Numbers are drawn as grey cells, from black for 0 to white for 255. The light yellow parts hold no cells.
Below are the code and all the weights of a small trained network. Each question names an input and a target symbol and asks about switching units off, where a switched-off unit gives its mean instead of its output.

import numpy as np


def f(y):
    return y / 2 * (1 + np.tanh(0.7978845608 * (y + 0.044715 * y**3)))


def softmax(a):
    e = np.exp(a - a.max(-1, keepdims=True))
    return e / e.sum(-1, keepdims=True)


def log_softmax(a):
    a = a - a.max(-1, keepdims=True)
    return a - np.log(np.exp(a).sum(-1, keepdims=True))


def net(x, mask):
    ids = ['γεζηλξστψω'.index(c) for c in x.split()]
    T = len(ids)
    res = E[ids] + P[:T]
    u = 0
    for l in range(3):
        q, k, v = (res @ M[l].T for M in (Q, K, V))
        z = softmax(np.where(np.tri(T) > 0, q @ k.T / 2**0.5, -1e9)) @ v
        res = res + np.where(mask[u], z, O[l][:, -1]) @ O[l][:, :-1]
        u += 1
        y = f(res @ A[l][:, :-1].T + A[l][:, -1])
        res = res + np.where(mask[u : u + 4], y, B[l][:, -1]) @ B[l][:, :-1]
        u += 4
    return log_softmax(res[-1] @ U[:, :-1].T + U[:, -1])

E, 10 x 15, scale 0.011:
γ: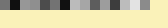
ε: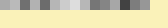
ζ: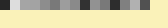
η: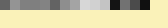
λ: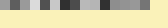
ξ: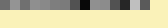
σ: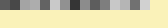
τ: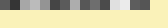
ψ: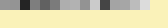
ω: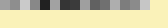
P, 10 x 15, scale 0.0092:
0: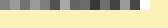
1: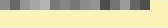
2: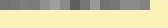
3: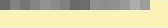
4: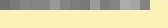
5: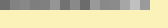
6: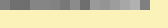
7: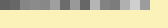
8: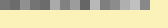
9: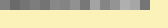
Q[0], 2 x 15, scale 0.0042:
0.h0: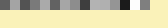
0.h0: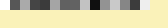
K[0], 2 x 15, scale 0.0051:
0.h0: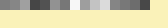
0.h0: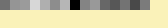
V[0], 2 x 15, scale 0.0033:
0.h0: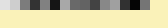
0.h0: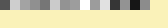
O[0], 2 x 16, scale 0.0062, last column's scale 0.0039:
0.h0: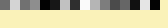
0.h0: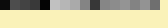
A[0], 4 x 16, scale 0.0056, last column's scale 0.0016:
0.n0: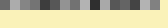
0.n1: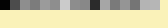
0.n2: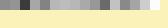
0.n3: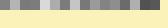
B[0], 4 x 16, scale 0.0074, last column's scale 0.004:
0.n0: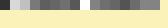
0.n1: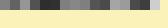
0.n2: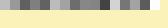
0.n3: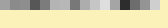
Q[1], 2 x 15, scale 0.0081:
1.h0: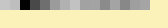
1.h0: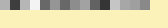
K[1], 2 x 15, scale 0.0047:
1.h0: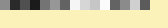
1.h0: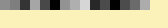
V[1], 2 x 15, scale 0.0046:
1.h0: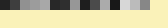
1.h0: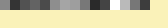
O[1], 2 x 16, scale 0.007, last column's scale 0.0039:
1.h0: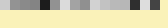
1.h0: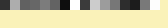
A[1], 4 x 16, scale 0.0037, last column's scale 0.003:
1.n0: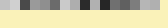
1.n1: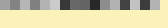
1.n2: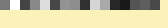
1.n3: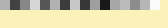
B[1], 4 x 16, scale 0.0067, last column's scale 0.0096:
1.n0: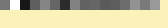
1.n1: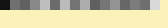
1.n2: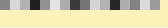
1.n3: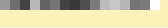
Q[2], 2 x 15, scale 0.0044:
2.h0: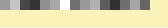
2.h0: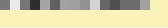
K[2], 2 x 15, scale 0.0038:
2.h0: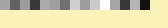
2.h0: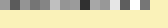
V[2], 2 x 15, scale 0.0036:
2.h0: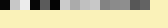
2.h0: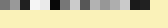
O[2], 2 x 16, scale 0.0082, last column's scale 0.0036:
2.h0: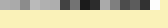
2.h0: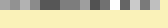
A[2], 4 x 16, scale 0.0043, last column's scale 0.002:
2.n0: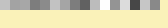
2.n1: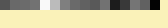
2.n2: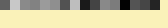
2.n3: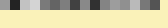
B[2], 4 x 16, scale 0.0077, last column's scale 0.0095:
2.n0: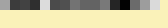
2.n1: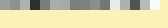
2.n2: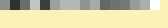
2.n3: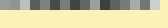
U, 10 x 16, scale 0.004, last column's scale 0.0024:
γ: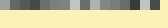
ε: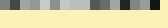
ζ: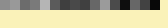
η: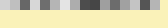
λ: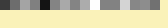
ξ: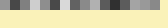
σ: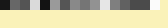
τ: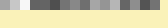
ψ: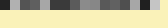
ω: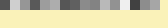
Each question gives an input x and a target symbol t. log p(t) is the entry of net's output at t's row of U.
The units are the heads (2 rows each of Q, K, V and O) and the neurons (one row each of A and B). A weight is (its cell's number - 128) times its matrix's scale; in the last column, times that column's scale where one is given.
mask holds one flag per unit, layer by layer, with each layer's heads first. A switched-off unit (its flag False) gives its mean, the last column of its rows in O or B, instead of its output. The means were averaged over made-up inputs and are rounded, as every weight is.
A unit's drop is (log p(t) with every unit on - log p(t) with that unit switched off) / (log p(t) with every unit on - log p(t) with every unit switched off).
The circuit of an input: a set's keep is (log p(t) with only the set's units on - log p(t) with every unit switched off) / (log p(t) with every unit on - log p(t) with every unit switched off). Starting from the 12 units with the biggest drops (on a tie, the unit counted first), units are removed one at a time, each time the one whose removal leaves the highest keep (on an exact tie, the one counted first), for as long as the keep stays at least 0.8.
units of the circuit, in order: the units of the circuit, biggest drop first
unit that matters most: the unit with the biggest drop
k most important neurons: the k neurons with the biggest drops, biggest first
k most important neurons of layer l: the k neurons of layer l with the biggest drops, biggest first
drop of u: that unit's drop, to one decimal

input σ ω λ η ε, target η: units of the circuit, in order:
0.n2; 1.h0
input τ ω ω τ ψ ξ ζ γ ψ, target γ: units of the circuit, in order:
1.h0; 2.n0
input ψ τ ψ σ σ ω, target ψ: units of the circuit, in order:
1.h0; 2.h0; 0.n2; 2.n1
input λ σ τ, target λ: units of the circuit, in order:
2.h0; 2.n0
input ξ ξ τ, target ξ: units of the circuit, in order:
1.h0; 0.h0; 2.h0; 2.n1
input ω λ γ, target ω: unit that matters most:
2.h0
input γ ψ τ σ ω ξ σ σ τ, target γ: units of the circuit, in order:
1.h0; 2.n0; 0.n3
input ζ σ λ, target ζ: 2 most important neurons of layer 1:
1.n3; 1.n1
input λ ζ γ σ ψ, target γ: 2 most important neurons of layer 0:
0.n2; 0.n3
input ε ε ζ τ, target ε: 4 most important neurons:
2.n2; 2.n1; 0.n0; 0.n2
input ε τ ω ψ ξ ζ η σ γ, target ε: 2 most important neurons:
2.n1; 2.n2
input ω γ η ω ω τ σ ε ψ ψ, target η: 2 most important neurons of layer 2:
2.n1; 2.n3
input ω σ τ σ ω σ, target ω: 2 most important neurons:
0.n0; 2.n1
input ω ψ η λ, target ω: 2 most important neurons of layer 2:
2.n1; 2.n2
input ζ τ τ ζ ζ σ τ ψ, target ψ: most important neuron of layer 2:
2.n2
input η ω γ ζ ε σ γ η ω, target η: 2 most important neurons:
0.n0; 2.n2
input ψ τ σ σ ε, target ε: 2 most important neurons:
1.n1; 0.n3
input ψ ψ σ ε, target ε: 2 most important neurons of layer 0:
0.n2; 0.n3
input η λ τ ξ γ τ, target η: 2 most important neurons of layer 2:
2.n2; 2.n0
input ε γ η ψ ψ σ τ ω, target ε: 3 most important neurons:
2.n2; 2.n1; 0.n0
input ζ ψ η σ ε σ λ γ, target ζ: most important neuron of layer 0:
0.n2
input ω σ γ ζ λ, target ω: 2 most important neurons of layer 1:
1.n3; 1.n1
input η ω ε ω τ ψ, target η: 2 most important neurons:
0.n2; 0.n0
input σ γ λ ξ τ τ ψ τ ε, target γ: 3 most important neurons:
0.n2; 2.n0; 0.n3
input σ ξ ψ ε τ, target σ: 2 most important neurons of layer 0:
0.n1; 0.n0
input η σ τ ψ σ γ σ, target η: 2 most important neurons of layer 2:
2.n2; 2.n0
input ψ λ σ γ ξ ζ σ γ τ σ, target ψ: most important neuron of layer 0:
0.n2
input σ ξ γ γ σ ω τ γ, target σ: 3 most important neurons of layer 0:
0.n1; 0.n3; 0.n0
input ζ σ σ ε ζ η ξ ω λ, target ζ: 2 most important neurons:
2.n0; 1.n3
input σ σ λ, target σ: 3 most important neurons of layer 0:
0.n1; 0.n3; 0.n0
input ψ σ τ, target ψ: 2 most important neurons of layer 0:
0.n2; 0.n3
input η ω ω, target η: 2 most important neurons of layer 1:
1.n3; 1.n2
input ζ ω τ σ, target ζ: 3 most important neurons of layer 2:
2.n0; 2.n2; 2.n1
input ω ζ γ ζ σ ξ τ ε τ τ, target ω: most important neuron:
0.n0
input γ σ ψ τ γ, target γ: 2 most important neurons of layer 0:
0.n3; 0.n2
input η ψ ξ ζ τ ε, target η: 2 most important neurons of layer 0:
0.n2; 0.n0
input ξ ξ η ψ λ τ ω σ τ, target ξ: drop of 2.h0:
0.2
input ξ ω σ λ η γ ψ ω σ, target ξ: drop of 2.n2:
-0.1
